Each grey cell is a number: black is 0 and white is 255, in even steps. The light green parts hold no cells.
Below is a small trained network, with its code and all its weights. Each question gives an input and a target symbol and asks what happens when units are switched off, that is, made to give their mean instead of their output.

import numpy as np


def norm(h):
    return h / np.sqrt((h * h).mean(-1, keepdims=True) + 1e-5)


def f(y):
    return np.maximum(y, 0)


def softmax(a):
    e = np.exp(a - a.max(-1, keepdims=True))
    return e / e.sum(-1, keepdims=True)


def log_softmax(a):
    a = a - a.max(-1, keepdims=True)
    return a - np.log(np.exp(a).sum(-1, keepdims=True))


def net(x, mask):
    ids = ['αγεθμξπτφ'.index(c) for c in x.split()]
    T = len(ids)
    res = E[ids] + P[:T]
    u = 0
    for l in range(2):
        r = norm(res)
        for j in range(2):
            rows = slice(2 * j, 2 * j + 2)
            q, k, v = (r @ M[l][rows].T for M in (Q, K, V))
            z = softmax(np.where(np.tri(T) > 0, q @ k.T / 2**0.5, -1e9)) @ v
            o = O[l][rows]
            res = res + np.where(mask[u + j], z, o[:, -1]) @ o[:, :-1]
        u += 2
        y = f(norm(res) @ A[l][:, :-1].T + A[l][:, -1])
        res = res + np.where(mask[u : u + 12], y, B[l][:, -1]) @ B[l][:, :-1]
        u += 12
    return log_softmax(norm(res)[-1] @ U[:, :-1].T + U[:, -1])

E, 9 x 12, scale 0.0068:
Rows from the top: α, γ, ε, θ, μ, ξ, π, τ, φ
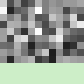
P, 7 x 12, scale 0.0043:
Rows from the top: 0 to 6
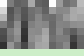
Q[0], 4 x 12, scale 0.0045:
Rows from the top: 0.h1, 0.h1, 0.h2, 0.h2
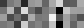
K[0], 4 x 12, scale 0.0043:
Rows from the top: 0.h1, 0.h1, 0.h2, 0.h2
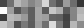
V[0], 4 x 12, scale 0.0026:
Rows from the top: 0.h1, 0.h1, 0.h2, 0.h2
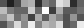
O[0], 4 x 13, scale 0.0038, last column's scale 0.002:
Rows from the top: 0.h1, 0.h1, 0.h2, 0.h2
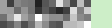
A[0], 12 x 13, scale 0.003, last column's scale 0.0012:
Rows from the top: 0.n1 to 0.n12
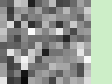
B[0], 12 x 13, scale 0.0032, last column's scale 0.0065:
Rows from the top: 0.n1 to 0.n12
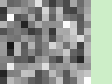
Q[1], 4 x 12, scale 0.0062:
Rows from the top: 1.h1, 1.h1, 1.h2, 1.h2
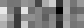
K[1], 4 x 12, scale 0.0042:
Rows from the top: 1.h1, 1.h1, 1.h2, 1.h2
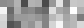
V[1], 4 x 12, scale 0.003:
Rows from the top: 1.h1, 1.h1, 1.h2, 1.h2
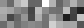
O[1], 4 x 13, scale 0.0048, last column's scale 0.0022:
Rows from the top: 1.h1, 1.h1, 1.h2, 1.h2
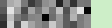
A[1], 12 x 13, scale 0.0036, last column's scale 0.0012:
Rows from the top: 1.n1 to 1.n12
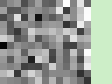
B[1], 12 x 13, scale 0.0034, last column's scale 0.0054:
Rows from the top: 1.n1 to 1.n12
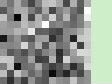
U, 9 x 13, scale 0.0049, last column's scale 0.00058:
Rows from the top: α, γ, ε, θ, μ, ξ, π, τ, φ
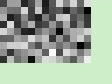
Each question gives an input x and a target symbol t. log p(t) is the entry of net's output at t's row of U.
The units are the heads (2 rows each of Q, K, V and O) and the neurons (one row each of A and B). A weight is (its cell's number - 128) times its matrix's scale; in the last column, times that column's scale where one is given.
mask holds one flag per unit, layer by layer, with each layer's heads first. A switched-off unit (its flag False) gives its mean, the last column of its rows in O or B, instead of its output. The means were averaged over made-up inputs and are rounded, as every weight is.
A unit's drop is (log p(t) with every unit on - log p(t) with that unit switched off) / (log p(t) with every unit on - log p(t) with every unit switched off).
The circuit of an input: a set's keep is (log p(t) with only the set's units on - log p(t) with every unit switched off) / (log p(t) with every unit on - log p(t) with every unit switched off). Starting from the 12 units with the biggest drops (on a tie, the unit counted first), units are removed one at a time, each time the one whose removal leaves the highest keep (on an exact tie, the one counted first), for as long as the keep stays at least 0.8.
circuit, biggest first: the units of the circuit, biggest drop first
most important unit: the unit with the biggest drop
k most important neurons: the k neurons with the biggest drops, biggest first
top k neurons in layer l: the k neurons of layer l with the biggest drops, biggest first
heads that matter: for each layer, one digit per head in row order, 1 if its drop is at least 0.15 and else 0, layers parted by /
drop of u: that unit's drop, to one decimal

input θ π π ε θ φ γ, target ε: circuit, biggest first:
[0.h1]
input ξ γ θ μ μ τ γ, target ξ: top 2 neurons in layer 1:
[1.n3, 1.n4]
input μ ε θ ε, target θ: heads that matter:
00 / 00
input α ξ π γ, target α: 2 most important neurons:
[0.n5, 0.n12]
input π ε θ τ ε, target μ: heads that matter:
10 / 01
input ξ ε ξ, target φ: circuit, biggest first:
[1.h1, 0.n10, 1.n5]
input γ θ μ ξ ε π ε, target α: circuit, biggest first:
[1.h2, 1.n9]
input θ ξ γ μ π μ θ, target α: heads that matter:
00 / 11
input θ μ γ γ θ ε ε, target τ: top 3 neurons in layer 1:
[1.n2, 1.n6, 1.n12]
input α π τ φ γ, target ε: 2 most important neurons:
[0.n5, 0.n12]
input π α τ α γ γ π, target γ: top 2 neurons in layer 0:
[0.n5, 0.n3]
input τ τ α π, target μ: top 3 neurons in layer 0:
[0.n12, 0.n1, 0.n11]
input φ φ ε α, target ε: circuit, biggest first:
[0.h2, 0.h1]
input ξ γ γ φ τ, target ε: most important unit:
0.h2
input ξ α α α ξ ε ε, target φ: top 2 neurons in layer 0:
[0.n9, 0.n7]
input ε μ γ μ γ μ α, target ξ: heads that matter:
00 / 10
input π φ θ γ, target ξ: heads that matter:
00 / 00
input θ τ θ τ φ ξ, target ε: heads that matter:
11 / 01
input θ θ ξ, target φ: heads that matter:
10 / 10
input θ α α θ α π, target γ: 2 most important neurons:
[1.n7, 0.n5]
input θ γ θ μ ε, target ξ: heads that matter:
00 / 11
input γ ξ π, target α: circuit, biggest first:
[1.h2]
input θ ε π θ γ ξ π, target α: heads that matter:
00 / 11
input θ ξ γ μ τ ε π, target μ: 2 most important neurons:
[0.n12, 1.n9]
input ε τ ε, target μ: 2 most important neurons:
[1.n2, 0.n7]
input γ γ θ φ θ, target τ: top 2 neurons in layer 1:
[1.n3, 1.n6]
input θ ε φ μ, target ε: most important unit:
1.h2
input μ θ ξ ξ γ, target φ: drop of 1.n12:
0.0
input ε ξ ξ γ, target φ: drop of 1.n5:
0.1
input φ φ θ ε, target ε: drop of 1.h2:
0.2
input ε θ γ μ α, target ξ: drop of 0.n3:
-0.1
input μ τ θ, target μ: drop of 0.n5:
-0.1
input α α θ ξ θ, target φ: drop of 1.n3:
0.2
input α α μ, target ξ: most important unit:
1.h1
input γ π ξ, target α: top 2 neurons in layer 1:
[1.n3, 1.n4]
